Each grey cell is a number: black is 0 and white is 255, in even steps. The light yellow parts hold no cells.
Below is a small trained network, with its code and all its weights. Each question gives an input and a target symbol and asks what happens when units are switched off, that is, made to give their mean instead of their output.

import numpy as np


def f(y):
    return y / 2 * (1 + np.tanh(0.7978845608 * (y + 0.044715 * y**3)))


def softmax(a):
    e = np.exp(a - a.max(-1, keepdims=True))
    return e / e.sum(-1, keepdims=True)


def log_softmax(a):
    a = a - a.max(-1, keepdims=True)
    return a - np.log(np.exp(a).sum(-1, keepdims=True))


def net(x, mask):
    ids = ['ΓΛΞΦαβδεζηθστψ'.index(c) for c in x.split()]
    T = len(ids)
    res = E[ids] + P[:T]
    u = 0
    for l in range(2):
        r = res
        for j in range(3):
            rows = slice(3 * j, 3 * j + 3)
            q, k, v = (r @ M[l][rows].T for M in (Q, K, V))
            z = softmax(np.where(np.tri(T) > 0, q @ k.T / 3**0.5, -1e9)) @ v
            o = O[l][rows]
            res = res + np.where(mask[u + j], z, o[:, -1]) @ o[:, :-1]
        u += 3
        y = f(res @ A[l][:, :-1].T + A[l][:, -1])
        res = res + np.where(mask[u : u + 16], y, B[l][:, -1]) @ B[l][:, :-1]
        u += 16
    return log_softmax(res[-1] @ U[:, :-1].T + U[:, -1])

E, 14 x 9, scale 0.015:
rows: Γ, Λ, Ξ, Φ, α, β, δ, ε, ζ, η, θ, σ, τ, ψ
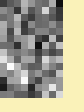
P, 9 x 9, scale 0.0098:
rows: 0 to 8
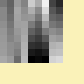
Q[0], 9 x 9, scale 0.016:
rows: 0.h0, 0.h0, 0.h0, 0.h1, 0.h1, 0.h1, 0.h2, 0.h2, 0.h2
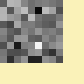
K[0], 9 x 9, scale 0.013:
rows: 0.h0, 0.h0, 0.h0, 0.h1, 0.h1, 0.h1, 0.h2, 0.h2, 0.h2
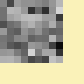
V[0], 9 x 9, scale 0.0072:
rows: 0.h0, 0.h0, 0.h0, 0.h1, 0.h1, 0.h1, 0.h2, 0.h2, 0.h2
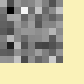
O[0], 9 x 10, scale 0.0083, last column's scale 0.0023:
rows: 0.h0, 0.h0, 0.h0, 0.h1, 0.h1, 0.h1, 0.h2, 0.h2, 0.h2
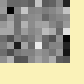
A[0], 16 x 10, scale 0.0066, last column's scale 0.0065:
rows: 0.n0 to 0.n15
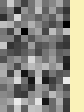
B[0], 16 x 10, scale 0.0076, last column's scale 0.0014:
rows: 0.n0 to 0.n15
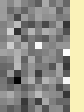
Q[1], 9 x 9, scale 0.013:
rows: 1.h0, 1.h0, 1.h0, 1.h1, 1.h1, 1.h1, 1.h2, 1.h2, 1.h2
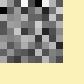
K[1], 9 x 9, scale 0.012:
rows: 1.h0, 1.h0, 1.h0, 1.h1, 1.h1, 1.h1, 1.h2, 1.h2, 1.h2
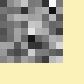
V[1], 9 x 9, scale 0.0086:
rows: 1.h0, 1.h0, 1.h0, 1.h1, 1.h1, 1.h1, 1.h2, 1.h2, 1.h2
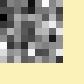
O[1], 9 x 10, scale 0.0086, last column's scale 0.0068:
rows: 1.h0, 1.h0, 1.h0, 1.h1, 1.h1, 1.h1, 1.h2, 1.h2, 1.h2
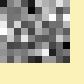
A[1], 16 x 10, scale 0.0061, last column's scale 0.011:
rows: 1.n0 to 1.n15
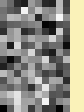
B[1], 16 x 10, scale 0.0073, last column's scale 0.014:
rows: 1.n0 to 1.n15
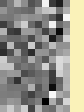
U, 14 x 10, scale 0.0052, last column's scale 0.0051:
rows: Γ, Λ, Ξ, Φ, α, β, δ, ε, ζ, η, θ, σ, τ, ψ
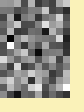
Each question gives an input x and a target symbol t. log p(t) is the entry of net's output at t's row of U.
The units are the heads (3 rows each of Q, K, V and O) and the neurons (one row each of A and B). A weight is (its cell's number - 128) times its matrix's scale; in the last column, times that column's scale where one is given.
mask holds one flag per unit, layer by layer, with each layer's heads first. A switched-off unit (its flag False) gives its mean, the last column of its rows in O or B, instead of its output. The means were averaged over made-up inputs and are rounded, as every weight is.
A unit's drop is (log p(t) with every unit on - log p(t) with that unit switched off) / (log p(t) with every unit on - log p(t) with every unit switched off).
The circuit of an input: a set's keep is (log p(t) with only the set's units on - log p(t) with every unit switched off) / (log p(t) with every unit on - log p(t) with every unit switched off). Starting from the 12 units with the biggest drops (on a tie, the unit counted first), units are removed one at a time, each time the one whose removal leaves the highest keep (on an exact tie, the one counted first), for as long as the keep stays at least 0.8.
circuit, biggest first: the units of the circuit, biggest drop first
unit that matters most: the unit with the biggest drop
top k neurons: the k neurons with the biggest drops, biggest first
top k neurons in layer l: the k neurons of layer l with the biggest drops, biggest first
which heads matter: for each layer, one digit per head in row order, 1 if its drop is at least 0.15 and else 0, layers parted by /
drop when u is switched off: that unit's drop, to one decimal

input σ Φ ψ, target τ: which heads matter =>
000 / 100
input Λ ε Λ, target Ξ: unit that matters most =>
1.h1
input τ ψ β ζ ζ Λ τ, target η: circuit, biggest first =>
1.h1, 0.h0
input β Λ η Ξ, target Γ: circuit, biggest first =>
1.h0, 1.n10
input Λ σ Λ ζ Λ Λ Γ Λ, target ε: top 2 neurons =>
1.n8, 1.n1
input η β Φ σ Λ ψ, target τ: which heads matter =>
000 / 101
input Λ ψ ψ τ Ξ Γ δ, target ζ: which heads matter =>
000 / 100
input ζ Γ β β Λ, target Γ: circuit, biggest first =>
1.n10, 1.h0
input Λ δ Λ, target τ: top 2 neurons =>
1.n8, 1.n5
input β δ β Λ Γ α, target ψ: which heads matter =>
101 / 011
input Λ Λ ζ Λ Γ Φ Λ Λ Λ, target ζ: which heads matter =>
001 / 100
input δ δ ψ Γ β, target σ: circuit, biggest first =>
1.h1, 0.n6
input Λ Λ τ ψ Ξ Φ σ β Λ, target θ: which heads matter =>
100 / 011
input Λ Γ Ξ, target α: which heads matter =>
101 / 001
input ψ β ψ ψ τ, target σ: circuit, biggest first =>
1.h1
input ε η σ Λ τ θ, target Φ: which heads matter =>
000 / 100
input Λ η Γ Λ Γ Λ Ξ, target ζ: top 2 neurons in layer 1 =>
1.n14, 1.n7
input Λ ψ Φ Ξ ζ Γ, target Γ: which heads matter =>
001 / 001
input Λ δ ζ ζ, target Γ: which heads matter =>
001 / 011
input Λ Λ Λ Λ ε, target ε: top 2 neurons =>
1.n3, 1.n0
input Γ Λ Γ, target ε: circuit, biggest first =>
1.h2, 1.h1
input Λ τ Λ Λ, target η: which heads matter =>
000 / 010
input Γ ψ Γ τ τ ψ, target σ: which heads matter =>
000 / 010
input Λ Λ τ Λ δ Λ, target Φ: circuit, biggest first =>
1.h0
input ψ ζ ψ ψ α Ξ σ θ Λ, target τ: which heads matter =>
000 / 101
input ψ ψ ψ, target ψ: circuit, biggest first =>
1.n4, 1.h0
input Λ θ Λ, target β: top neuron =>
1.n8
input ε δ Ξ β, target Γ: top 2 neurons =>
1.n10, 1.n1
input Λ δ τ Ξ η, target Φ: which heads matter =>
000 / 110
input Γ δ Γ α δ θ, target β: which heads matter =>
100 / 001
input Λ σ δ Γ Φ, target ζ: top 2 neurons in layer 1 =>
1.n7, 1.n10
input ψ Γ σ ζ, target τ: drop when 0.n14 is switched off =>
0.0
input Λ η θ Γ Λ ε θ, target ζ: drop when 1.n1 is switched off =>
0.2
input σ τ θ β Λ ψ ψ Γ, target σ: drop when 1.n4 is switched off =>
0.1
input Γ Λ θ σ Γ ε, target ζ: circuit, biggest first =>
1.h0
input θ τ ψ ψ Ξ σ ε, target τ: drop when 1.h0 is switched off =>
0.4
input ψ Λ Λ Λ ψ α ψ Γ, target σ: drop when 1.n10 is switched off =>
0.2
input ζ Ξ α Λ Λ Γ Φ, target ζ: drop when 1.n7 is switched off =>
0.2
